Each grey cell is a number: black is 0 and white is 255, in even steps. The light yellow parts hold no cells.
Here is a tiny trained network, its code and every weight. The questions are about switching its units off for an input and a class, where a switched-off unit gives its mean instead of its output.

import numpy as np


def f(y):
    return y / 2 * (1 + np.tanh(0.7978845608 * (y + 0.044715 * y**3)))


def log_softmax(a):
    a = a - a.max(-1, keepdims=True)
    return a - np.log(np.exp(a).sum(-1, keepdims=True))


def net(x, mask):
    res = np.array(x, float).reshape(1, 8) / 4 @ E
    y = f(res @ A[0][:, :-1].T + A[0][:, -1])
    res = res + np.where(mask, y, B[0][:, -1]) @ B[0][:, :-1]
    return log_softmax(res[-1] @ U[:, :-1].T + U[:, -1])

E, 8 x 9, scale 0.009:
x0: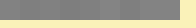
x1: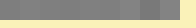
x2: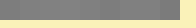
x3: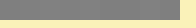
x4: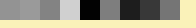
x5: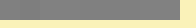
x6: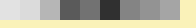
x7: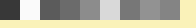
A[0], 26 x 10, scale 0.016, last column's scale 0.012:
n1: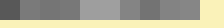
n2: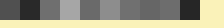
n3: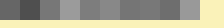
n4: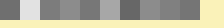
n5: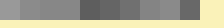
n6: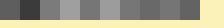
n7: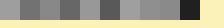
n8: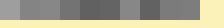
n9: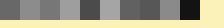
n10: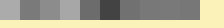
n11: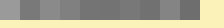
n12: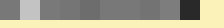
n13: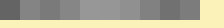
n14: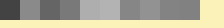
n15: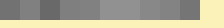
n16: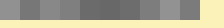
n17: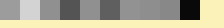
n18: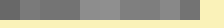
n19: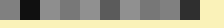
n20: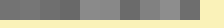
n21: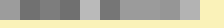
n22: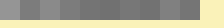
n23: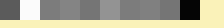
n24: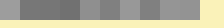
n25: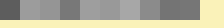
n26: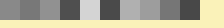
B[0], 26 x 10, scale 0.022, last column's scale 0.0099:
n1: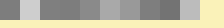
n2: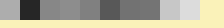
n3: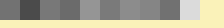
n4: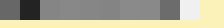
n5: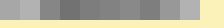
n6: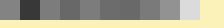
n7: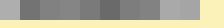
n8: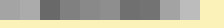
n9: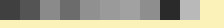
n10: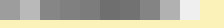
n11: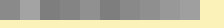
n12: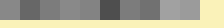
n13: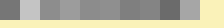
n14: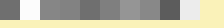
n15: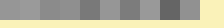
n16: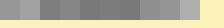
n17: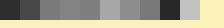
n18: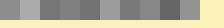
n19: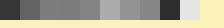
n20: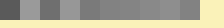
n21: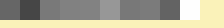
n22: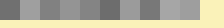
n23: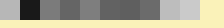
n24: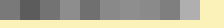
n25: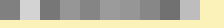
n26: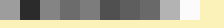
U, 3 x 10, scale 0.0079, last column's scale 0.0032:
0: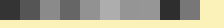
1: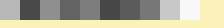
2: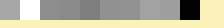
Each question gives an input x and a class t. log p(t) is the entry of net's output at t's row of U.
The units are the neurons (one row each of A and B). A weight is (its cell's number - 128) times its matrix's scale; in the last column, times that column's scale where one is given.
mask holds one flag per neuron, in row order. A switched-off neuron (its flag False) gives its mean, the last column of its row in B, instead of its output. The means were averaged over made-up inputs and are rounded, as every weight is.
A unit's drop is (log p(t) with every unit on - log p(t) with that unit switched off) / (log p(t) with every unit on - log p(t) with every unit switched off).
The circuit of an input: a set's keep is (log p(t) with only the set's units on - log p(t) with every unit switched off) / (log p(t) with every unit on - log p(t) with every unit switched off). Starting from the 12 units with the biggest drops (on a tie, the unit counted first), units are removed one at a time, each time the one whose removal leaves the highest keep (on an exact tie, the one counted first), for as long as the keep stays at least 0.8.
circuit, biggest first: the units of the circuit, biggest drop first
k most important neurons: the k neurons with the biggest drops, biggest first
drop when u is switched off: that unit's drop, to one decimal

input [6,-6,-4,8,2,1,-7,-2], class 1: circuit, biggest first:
[n2]
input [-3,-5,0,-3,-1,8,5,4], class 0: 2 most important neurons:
[n17; n2]
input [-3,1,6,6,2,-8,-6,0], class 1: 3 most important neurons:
[n2; n19; n17]
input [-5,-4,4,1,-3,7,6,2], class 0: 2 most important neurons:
[n17; n2]
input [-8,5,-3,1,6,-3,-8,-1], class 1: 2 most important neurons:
[n2; n6]
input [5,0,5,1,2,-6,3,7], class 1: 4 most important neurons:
[n23; n19; n12; n21]
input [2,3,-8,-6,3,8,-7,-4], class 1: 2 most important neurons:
[n2; n6]
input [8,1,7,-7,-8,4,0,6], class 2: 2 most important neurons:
[n14; n25]
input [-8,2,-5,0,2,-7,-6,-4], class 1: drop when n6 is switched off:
0.1
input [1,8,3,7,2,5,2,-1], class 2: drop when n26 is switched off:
0.3
